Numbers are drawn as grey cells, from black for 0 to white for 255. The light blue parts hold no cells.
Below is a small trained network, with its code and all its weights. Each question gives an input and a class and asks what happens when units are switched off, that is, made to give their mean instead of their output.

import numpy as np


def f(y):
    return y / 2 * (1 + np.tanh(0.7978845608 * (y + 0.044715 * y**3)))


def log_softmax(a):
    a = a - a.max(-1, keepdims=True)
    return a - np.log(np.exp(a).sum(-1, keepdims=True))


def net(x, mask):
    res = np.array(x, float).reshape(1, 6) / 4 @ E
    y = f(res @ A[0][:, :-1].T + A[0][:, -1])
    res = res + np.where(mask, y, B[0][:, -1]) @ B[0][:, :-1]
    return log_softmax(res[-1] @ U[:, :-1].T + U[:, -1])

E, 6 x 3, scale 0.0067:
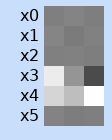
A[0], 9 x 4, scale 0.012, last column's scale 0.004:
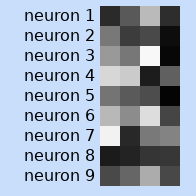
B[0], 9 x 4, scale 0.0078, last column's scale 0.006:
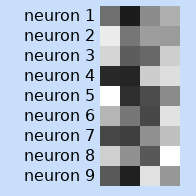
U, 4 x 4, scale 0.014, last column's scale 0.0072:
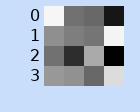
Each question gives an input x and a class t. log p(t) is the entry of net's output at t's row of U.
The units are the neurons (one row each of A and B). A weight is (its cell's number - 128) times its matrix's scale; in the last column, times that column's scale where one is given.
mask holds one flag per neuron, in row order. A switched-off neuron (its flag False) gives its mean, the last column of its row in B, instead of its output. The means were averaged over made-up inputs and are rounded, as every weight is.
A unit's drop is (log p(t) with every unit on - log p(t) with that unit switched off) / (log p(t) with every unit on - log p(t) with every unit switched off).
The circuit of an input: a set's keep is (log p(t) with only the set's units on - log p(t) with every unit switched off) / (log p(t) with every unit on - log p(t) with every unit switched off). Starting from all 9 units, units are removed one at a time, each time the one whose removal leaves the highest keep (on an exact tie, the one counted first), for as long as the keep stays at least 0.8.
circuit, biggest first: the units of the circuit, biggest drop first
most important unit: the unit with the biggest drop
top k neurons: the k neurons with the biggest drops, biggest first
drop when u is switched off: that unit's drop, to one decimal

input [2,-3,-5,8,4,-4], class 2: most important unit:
neuron 4
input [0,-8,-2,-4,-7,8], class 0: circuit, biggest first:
neuron 8; neuron 2
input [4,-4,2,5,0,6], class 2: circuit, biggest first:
neuron 4; neuron 8
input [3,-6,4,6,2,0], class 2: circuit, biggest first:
neuron 4; neuron 7
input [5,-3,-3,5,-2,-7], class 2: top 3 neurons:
neuron 4; neuron 8; neuron 6
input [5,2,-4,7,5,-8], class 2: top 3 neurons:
neuron 4; neuron 7; neuron 8
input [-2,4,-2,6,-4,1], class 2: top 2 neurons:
neuron 4; neuron 7
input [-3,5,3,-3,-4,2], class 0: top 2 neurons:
neuron 8; neuron 4
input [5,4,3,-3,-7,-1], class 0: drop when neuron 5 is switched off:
0.1
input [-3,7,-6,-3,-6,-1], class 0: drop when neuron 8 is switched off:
0.5
